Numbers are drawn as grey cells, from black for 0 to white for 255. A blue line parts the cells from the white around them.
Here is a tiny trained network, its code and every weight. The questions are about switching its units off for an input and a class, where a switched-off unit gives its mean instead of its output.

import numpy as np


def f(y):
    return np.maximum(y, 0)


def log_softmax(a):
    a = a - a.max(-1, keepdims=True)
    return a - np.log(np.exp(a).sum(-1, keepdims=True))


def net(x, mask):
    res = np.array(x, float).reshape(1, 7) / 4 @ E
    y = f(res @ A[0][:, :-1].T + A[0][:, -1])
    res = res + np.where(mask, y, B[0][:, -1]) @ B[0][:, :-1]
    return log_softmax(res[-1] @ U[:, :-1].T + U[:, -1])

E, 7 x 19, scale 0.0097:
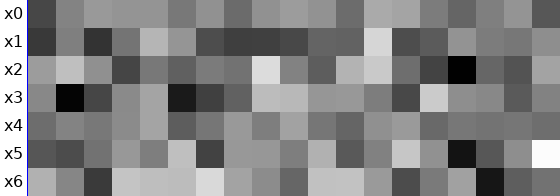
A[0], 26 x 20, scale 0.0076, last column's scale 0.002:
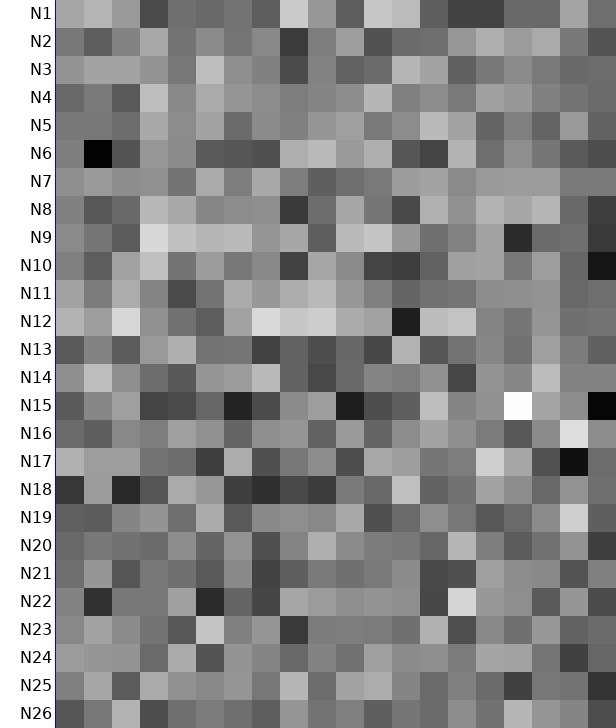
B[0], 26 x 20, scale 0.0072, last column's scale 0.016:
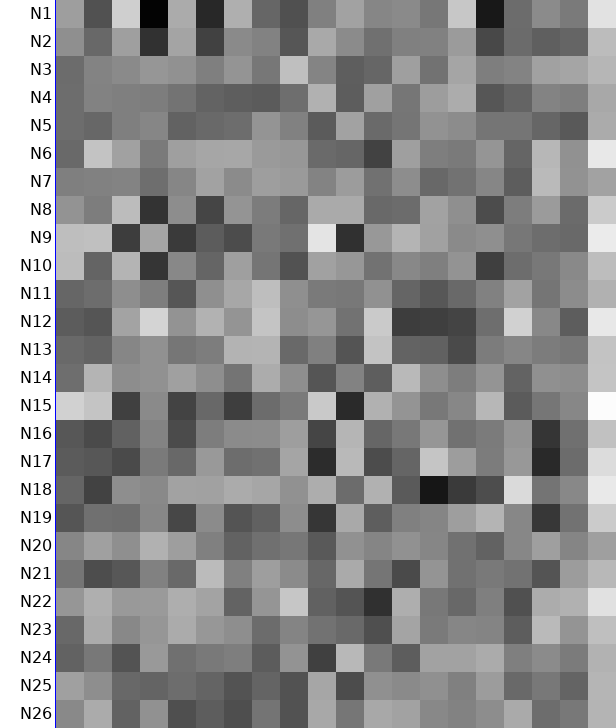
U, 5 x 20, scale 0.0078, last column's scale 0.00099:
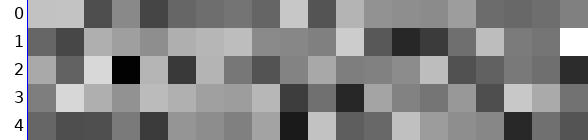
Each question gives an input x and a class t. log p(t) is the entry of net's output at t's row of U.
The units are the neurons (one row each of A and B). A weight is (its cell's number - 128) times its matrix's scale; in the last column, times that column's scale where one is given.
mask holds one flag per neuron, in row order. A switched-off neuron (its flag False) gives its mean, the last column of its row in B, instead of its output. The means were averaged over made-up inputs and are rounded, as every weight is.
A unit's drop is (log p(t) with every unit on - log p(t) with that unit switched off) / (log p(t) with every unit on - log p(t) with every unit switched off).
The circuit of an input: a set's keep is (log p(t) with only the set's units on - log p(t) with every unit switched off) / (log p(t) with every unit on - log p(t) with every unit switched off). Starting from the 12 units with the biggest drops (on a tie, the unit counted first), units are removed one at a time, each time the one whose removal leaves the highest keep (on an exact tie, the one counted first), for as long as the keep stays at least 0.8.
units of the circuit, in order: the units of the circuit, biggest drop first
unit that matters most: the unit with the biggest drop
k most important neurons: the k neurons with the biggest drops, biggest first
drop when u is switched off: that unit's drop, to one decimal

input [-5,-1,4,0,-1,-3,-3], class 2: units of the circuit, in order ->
[N1]
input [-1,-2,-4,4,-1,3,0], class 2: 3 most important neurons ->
[N10 N8 N2]
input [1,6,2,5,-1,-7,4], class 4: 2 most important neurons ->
[N17 N12]
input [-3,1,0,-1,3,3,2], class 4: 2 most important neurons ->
[N15 N12]
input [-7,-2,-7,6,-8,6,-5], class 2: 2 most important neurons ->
[N2 N10]
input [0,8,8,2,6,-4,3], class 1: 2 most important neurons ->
[N18 N13]
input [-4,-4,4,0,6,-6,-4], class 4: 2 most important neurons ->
[N17 N18]
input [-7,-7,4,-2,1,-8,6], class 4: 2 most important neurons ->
[N17 N18]
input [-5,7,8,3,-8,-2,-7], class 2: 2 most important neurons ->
[N1 N9]
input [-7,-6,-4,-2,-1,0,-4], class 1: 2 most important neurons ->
[N12 N9]
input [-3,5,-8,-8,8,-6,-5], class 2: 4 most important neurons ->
[N2 N8 N10 N22]
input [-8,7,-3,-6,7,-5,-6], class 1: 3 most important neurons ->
[N18 N9 N13]
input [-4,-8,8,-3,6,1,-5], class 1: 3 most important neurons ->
[N12 N11 N8]
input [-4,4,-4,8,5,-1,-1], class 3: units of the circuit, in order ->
[N22]
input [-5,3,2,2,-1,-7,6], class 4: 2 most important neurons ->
[N17 N15]
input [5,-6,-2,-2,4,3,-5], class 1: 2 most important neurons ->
[N12 N9]
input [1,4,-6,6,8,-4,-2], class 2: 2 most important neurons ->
[N2 N8]
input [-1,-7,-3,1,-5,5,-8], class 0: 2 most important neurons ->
[N15 N18]
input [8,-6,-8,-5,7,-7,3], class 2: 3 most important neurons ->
[N8 N10 N2]
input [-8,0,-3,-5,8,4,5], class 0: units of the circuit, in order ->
[N9]
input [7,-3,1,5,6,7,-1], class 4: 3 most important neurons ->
[N16 N19 N5]
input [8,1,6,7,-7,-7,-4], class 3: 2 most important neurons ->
[N22 N6]
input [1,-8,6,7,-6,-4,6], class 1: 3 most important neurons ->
[N12 N15 N11]
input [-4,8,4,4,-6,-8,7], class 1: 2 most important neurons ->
[N18 N15]
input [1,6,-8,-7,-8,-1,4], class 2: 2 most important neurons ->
[N8 N2]
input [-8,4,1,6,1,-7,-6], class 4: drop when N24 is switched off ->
0.2
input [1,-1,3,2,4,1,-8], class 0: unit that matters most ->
N15
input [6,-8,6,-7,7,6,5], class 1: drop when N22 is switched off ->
0.1
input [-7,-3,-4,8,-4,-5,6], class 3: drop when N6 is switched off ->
0.8
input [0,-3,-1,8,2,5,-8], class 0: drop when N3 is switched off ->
0.2
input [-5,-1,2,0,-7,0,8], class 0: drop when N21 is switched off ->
0.0
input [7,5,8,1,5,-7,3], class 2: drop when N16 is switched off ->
0.1
